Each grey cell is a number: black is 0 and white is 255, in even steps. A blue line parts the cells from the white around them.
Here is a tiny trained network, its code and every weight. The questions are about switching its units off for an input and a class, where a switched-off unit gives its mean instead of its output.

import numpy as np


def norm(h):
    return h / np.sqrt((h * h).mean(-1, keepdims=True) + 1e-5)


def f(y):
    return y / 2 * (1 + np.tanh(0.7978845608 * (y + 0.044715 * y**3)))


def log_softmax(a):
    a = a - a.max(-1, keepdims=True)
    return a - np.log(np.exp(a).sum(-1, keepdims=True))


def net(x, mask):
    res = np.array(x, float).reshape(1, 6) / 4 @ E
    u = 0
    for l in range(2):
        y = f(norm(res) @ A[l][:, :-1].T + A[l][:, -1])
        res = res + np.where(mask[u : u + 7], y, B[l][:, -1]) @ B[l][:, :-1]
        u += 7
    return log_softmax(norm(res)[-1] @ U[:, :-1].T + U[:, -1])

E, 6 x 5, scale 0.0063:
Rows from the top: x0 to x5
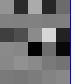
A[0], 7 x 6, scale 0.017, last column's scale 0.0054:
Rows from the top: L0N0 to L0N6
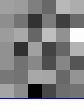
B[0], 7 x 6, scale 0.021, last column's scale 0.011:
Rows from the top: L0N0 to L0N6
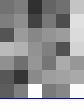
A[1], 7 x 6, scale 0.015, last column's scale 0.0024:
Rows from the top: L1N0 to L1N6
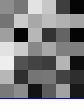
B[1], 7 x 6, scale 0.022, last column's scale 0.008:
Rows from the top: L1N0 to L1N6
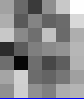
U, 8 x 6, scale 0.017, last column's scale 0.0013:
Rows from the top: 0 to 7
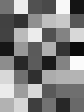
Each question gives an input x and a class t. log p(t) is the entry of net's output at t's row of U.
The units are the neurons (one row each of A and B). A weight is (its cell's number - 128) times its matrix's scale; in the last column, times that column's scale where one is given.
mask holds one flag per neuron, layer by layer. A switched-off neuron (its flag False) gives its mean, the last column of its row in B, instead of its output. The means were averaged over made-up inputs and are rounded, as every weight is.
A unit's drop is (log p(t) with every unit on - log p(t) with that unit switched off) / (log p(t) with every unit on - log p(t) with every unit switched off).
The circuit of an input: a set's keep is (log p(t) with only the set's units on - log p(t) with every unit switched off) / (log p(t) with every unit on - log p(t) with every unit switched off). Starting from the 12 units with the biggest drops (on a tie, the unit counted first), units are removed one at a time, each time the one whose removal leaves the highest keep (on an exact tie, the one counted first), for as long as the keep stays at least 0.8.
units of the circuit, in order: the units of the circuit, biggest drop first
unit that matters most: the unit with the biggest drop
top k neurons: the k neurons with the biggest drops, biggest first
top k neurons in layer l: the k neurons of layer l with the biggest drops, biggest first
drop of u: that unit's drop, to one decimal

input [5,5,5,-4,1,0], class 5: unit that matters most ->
L1N0
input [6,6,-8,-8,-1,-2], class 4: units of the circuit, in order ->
(L1N4, L0N6)
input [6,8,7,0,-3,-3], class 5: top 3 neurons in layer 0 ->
(L0N0, L0N5, L0N1)
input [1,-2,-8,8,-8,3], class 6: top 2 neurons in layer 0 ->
(L0N6, L0N2)
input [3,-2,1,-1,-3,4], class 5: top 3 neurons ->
(L1N0, L0N0, L0N2)
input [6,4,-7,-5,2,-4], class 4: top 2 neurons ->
(L1N4, L0N6)
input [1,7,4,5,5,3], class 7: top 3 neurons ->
(L0N1, L0N2, L1N3)
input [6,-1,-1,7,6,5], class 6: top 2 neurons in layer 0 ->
(L0N6, L0N0)
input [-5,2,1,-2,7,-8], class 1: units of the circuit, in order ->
(L0N2, L0N3, L1N1)
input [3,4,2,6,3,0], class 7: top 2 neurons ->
(L0N1, L1N0)
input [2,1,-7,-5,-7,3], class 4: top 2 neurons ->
(L1N4, L0N2)
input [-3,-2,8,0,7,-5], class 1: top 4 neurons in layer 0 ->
(L0N5, L0N0, L0N3, L0N1)
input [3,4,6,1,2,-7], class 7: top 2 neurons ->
(L0N6, L1N5)
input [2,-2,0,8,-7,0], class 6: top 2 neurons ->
(L0N6, L0N0)
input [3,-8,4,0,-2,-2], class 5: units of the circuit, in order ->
(L1N0)
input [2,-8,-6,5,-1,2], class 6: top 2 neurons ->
(L0N6, L1N2)
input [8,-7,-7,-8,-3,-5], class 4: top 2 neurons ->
(L1N4, L0N6)
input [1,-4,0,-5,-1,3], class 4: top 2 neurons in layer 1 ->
(L1N4, L1N0)
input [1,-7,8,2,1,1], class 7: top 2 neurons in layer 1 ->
(L1N5, L1N3)
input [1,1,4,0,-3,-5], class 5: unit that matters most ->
L0N0
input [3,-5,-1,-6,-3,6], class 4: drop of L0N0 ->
0.1
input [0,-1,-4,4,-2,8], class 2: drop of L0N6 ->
0.4
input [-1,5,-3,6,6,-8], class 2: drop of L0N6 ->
0.4
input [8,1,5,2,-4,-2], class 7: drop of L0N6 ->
0.2
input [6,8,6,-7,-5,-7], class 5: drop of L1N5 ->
0.0
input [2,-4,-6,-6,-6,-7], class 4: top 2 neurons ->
(L1N4, L0N2)
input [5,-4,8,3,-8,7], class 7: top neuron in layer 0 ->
(L0N6)
